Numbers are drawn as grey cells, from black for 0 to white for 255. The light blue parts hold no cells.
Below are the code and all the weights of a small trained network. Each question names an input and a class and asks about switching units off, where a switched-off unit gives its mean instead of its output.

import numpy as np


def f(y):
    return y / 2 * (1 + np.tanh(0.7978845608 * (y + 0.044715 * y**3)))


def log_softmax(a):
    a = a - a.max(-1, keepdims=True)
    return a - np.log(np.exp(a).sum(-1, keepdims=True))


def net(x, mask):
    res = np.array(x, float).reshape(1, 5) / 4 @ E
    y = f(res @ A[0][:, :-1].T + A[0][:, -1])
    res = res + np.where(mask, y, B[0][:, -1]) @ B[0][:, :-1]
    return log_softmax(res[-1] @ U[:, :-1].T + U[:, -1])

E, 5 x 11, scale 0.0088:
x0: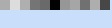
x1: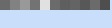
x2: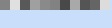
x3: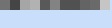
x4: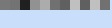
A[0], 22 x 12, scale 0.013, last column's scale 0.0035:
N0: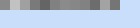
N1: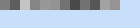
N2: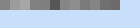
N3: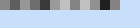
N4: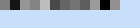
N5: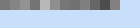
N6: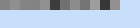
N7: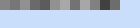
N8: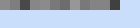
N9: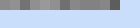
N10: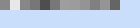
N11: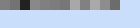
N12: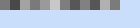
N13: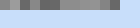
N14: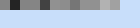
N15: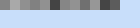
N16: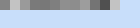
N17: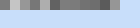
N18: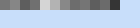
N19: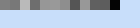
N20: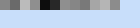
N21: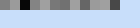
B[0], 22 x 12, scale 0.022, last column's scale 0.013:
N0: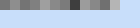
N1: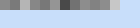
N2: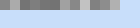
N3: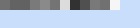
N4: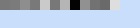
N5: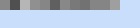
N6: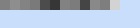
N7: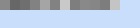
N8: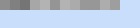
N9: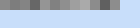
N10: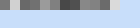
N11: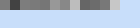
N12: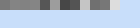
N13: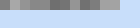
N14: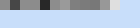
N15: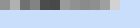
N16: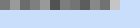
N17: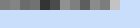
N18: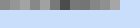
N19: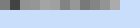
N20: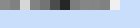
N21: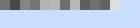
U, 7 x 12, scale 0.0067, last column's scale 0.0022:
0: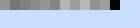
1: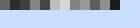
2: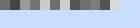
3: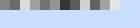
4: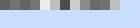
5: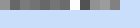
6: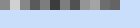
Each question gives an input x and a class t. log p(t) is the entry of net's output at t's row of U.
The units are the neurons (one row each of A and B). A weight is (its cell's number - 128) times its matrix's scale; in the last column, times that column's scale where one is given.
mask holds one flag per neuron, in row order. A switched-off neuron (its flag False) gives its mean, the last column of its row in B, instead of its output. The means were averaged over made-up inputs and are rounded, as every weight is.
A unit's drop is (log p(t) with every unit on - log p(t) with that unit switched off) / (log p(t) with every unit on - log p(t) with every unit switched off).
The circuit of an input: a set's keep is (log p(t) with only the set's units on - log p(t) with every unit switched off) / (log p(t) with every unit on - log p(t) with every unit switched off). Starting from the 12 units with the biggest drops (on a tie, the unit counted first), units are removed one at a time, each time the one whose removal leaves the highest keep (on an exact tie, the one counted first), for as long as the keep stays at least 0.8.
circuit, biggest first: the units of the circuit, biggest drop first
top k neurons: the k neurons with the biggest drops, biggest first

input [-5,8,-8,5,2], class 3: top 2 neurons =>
N12, N1
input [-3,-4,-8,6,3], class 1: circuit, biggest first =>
N14
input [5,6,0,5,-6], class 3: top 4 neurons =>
N1, N3, N19, N20
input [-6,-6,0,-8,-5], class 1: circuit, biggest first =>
N4, N20
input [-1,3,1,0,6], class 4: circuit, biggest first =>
N3, N21
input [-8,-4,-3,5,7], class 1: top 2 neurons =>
N20, N14
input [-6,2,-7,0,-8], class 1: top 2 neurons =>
N3, N20
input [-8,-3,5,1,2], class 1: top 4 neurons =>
N20, N14, N10, N11
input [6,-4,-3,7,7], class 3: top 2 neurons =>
N20, N3
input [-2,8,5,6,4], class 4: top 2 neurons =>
N20, N21
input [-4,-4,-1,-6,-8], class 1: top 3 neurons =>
N4, N20, N12
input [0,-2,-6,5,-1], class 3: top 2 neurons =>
N20, N1
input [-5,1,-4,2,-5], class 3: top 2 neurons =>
N1, N12
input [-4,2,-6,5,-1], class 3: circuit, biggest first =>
N12
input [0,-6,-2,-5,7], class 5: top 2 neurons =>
N4, N11
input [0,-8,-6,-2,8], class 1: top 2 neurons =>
N11, N14
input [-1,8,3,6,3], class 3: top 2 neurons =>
N3, N1
